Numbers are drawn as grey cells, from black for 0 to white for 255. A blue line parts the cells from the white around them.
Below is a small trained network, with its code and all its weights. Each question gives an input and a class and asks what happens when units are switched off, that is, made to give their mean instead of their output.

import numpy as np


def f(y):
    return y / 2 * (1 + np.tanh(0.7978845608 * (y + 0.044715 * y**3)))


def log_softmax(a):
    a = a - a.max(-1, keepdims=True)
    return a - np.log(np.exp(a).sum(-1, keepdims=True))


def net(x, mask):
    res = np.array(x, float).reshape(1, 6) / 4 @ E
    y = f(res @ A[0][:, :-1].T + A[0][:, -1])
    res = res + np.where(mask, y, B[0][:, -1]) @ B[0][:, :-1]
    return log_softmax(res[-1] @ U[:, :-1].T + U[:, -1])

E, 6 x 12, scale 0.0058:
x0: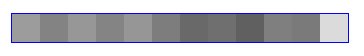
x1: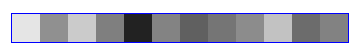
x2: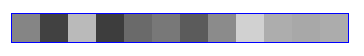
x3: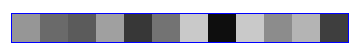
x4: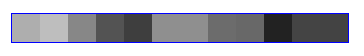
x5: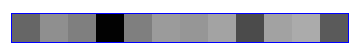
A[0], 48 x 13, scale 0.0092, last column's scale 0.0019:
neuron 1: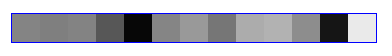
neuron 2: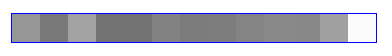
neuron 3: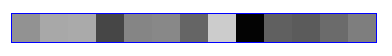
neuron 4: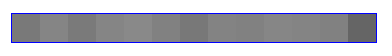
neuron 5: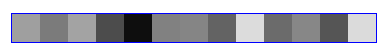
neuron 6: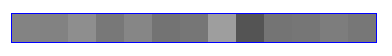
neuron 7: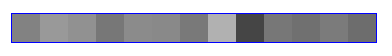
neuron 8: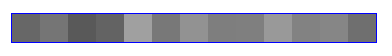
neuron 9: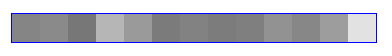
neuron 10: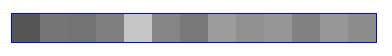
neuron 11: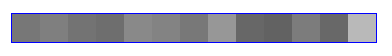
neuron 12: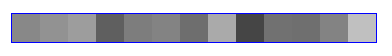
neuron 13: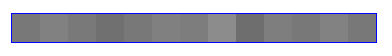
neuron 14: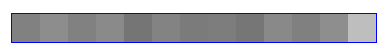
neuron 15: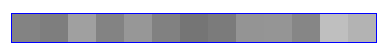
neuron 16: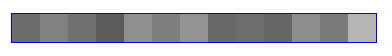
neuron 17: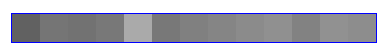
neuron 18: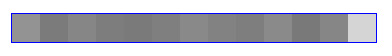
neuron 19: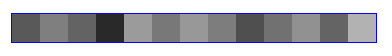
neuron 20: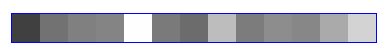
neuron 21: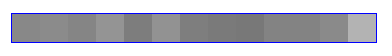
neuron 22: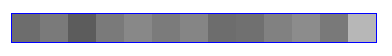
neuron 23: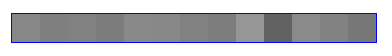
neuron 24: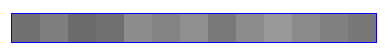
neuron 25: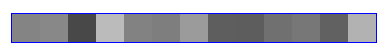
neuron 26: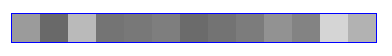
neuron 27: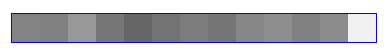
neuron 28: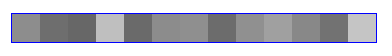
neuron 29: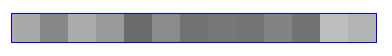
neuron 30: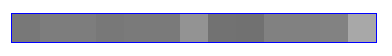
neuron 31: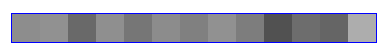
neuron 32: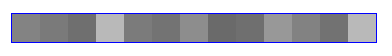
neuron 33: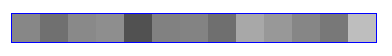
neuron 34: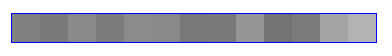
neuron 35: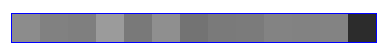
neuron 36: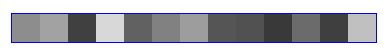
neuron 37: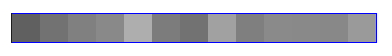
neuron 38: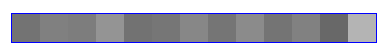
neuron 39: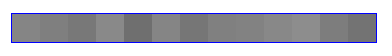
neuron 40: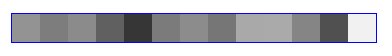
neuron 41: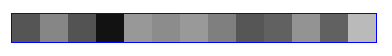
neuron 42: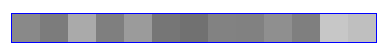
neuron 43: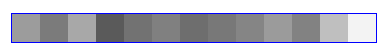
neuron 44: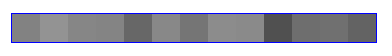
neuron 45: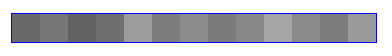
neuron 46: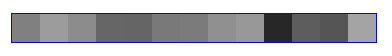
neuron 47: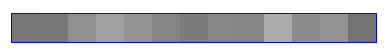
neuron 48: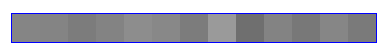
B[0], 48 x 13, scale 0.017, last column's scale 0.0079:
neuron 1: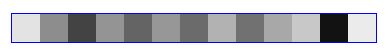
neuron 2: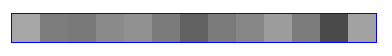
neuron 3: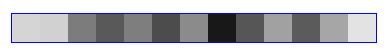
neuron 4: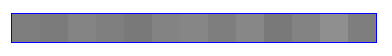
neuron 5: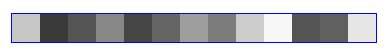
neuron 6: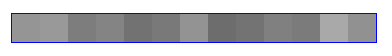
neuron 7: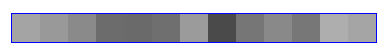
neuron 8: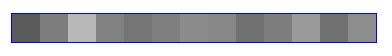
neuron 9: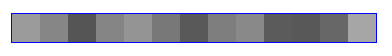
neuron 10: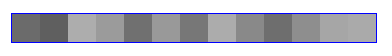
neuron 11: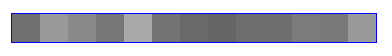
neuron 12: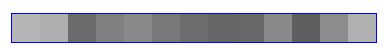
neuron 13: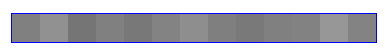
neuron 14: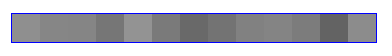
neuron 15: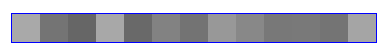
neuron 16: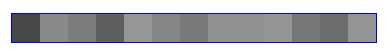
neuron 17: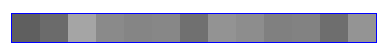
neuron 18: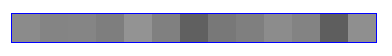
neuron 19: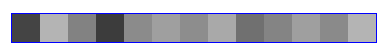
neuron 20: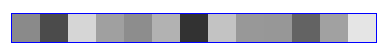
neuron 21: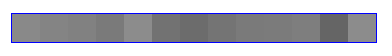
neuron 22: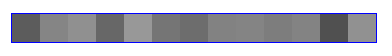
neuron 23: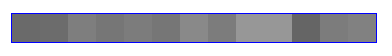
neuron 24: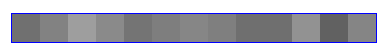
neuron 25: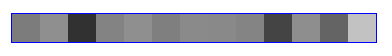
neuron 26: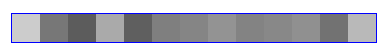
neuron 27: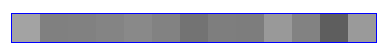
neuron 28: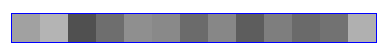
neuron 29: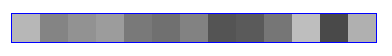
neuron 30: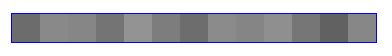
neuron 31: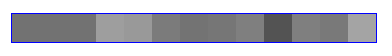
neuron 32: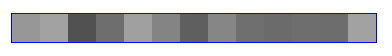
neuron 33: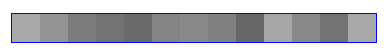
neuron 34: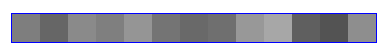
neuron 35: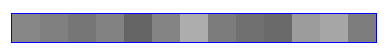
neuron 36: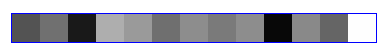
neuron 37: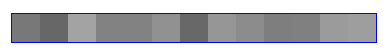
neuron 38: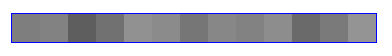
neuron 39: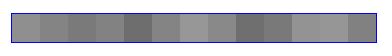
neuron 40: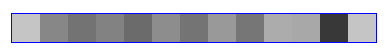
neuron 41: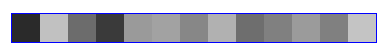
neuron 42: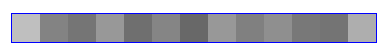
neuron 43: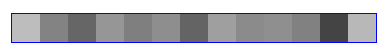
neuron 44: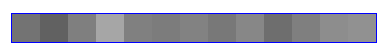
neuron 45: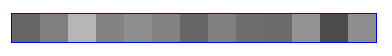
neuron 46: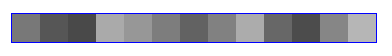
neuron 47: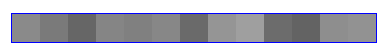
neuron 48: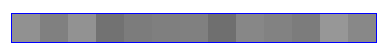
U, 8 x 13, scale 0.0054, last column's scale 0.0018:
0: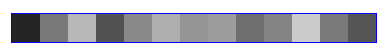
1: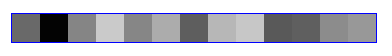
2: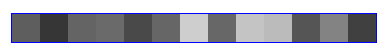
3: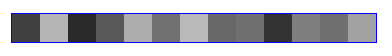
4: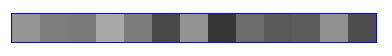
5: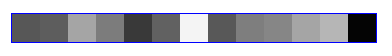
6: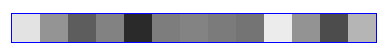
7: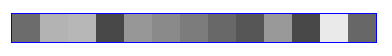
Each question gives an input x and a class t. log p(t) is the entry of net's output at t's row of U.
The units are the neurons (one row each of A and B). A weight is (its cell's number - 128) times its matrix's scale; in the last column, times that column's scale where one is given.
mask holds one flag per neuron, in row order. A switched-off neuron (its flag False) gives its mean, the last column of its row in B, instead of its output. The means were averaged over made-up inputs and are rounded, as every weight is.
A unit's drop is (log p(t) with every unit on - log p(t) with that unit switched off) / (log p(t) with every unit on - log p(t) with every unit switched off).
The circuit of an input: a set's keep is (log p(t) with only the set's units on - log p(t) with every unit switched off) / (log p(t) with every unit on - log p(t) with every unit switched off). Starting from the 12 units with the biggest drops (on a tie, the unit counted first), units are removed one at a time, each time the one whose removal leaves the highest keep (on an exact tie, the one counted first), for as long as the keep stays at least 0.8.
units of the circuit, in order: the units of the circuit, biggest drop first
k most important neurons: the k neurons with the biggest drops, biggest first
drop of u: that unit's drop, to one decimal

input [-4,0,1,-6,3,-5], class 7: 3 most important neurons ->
neuron 1; neuron 36; neuron 5
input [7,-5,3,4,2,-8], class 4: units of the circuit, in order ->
neuron 1
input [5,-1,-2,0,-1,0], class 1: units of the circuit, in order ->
neuron 3; neuron 1
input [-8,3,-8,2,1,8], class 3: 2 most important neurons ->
neuron 36; neuron 41
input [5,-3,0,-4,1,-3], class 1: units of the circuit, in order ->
neuron 20; neuron 1
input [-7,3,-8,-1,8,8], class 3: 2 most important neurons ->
neuron 36; neuron 41
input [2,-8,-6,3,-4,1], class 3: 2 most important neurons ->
neuron 36; neuron 25
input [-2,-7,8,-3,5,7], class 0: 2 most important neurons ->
neuron 41; neuron 19
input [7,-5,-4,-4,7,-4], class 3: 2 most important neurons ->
neuron 36; neuron 5
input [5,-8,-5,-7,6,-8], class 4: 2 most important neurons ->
neuron 3; neuron 20
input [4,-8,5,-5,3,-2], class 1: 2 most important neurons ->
neuron 20; neuron 10
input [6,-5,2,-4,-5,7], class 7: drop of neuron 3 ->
0.2
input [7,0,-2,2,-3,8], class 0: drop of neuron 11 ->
0.0
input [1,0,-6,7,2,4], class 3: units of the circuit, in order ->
neuron 36
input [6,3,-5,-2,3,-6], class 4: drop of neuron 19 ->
0.1
